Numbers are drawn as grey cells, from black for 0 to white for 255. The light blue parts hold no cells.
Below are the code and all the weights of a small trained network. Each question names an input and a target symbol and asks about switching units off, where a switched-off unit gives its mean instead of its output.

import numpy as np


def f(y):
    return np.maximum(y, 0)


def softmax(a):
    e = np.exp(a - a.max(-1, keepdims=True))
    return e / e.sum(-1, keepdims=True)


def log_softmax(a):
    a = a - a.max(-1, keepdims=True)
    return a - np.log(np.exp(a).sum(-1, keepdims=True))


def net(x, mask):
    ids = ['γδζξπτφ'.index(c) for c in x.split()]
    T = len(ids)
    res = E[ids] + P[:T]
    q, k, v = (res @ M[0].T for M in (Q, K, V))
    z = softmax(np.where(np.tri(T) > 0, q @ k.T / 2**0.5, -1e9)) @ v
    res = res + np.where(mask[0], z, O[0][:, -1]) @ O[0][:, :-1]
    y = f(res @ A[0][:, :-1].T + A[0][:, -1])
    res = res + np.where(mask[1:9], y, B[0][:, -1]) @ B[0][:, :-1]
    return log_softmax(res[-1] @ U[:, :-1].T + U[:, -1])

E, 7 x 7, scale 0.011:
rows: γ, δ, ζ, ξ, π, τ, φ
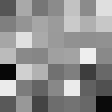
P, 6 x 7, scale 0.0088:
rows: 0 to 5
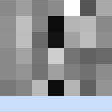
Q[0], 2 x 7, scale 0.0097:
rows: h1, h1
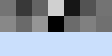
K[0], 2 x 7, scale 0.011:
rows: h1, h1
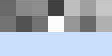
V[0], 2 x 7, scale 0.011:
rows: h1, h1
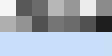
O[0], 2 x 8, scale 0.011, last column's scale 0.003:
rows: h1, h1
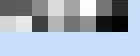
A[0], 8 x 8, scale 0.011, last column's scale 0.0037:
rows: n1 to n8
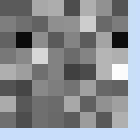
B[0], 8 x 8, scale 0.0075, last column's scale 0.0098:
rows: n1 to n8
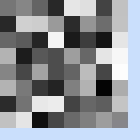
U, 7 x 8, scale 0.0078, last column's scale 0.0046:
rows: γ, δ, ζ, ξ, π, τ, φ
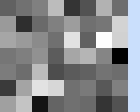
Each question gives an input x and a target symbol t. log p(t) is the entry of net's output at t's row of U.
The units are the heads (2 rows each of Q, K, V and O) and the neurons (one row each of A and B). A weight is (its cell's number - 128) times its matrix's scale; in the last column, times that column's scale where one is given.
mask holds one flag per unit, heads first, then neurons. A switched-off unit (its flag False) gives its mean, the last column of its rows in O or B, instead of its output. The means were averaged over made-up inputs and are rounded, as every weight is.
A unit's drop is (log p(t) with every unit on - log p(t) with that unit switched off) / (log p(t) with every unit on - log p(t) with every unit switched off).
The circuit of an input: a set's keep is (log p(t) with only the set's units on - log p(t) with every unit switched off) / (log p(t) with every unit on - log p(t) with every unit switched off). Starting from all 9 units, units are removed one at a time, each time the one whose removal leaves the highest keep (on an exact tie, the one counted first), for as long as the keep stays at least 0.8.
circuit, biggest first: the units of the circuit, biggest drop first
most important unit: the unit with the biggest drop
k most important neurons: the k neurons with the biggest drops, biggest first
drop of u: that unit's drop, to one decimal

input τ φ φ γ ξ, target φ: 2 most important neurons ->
(n7 n4)
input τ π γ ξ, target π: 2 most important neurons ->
(n5 n3)
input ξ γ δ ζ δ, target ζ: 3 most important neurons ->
(n5 n3 n7)
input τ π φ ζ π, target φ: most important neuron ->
(n7)
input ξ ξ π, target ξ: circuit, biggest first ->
(h1 n1)
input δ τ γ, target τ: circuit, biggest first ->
(h1 n2)
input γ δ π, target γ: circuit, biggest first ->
(h1 n3 n1)
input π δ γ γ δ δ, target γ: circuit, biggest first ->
(n3 h1 n1)
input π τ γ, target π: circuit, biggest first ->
(h1 n5 n7)
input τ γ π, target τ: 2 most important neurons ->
(n4 n2)
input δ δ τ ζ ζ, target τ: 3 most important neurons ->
(n4 n2 n6)
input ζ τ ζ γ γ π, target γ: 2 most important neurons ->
(n3 n1)
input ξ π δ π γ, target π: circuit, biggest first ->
(h1 n5)
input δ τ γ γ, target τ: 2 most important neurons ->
(n4 n2)
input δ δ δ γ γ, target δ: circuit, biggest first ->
(h1 n3 n1 n4)
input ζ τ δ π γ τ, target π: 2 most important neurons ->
(n5 n7)
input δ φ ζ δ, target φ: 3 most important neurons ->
(n7 n4 n2)
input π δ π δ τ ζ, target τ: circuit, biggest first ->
(h1)
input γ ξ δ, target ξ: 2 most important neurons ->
(n1 n2)
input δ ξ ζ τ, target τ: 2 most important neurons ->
(n2 n4)
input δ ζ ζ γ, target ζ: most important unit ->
n3
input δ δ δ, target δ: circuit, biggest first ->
(h1 n3 n4)
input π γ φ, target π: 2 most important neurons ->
(n5 n3)
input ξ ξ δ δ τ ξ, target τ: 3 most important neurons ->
(n2 n4 n5)
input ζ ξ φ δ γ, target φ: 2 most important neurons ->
(n4 n7)
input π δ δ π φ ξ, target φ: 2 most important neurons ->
(n4 n2)
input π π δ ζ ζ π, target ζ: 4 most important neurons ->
(n3 n5 n7 n2)
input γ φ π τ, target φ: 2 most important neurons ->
(n4 n2)
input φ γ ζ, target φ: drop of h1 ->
2.0
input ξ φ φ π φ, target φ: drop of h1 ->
0.6
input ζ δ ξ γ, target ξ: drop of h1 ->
1.1
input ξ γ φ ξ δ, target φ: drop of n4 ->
0.2
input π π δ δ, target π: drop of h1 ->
1.6
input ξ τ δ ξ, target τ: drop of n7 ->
-0.1
